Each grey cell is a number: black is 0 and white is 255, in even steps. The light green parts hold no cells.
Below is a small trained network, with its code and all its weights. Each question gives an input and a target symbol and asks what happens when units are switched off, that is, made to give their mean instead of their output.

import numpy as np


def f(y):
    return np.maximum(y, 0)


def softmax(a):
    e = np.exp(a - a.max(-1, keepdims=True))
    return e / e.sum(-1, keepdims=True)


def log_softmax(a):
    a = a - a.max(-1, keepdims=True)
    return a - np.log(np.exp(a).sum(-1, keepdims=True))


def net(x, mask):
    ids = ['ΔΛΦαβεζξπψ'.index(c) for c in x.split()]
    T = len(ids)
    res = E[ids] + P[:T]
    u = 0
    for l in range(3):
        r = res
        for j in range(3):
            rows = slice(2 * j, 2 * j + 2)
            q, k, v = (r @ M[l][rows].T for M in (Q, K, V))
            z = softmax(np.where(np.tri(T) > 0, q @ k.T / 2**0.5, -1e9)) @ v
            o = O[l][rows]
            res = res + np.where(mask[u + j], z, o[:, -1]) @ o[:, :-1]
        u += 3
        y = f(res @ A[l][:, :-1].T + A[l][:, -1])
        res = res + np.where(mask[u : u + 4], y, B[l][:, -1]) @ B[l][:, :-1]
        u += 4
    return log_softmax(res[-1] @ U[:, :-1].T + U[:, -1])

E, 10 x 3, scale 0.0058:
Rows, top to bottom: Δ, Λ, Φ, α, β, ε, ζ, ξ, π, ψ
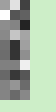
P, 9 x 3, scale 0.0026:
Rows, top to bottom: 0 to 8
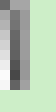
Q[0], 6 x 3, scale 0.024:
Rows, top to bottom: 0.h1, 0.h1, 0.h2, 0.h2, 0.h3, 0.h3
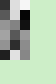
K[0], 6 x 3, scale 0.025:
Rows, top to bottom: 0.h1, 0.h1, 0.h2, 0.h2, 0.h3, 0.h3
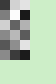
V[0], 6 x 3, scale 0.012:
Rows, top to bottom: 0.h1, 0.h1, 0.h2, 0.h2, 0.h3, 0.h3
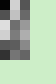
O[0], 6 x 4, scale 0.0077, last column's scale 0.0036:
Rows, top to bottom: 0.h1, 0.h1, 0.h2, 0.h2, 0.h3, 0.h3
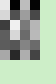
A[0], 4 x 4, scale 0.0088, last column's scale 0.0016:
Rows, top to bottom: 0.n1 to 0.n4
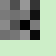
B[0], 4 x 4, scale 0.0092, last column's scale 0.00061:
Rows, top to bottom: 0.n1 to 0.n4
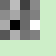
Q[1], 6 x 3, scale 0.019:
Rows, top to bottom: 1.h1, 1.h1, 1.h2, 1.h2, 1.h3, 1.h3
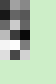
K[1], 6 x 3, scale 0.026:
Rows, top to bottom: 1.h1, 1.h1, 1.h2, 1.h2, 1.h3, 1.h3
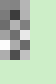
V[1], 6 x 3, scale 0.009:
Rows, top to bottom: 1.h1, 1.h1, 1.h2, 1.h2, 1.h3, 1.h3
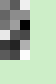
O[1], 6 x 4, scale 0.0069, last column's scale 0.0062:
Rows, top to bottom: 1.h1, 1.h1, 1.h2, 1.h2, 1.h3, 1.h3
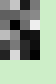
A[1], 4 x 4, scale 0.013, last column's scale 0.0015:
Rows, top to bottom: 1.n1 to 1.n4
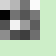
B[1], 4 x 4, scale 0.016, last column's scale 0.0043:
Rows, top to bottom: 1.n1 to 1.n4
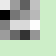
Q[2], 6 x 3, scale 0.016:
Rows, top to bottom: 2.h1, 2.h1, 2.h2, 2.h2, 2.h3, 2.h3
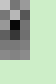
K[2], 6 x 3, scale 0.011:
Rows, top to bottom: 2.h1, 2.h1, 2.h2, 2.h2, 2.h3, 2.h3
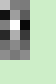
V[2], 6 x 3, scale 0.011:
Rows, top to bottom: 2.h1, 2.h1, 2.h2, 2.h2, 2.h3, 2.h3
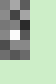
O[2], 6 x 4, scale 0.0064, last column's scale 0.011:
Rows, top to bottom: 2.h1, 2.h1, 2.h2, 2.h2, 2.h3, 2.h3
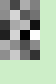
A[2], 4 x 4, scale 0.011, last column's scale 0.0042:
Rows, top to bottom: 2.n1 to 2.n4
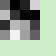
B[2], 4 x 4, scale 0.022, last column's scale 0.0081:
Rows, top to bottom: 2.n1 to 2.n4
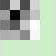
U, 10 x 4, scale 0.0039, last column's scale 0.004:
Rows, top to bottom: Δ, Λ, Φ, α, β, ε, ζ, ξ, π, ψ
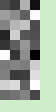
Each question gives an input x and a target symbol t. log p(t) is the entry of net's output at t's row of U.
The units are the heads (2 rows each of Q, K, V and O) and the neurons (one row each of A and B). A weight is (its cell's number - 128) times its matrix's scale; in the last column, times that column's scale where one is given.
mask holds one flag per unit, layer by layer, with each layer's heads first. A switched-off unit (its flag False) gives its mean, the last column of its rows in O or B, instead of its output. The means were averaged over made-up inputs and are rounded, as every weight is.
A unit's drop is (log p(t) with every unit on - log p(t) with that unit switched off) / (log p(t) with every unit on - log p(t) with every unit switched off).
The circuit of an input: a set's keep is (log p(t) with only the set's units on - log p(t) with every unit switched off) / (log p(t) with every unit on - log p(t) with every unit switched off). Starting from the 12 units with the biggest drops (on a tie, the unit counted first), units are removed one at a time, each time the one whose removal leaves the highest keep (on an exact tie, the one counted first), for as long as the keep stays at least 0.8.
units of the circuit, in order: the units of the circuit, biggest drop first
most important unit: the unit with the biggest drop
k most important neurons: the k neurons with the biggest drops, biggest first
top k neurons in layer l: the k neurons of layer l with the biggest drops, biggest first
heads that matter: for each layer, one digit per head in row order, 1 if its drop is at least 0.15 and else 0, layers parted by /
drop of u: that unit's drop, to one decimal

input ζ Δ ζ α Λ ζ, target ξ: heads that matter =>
000 / 011 / 010
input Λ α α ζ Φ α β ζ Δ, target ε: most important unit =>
2.h2
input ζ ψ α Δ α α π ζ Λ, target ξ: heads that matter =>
100 / 111 / 010
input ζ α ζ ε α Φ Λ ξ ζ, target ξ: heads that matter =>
100 / 011 / 010
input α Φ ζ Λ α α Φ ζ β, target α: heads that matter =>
100 / 111 / 010
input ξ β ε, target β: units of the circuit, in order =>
1.h3; 1.n2; 2.n3; 0.h3
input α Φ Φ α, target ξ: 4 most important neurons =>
1.n3; 2.n2; 1.n1; 0.n3
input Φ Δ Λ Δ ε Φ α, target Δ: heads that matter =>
110 / 011 / 010
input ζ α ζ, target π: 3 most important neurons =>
2.n4; 1.n2; 1.n3
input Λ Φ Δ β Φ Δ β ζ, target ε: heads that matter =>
110 / 111 / 010
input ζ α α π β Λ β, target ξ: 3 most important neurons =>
2.n2; 1.n3; 1.n2
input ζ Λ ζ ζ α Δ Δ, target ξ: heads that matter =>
110 / 011 / 010
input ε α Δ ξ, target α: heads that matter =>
100 / 011 / 000
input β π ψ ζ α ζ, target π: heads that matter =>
000 / 001 / 011
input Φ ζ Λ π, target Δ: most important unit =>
1.h2
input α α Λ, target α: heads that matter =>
100 / 011 / 010
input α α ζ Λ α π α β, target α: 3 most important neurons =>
1.n3; 2.n1; 1.n1
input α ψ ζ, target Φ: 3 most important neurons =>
1.n3; 2.n3; 2.n4
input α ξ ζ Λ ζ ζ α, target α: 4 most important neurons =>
1.n3; 1.n1; 2.n1; 2.n2
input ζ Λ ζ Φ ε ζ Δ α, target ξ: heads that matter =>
100 / 011 / 010
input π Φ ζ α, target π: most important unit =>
2.n4
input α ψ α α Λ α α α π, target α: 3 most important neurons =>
1.n3; 1.n1; 2.n1
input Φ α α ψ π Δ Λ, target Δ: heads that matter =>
110 / 010 / 010
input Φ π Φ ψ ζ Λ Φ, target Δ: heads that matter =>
110 / 011 / 010
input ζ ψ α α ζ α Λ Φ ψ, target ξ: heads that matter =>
000 / 011 / 010
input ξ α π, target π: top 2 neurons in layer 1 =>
1.n1; 1.n2
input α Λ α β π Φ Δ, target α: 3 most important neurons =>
1.n3; 1.n1; 2.n1
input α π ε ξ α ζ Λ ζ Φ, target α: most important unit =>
1.h2
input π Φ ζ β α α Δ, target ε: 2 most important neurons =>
1.n1; 1.n3
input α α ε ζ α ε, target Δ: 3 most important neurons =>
1.n2; 2.n3; 1.n1
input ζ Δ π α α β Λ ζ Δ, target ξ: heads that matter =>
110 / 111 / 010
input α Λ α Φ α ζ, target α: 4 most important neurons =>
1.n3; 1.n1; 2.n1; 2.n2
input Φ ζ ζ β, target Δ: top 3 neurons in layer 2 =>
2.n3; 2.n1; 2.n4
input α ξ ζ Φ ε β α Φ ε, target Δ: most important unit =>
0.h1
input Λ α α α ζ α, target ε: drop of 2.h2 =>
1.0
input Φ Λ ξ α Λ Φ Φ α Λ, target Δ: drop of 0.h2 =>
0.5
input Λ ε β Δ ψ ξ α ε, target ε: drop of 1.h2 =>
0.2
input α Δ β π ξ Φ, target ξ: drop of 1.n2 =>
0.1
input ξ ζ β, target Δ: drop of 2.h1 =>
0.1
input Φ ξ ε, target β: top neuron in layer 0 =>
0.n3
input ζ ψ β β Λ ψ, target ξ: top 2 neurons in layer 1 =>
1.n3; 1.n2
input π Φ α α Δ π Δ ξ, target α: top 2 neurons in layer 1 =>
1.n1; 1.n3
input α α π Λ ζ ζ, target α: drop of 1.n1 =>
0.7
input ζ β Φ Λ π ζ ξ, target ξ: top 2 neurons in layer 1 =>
1.n3; 1.n2
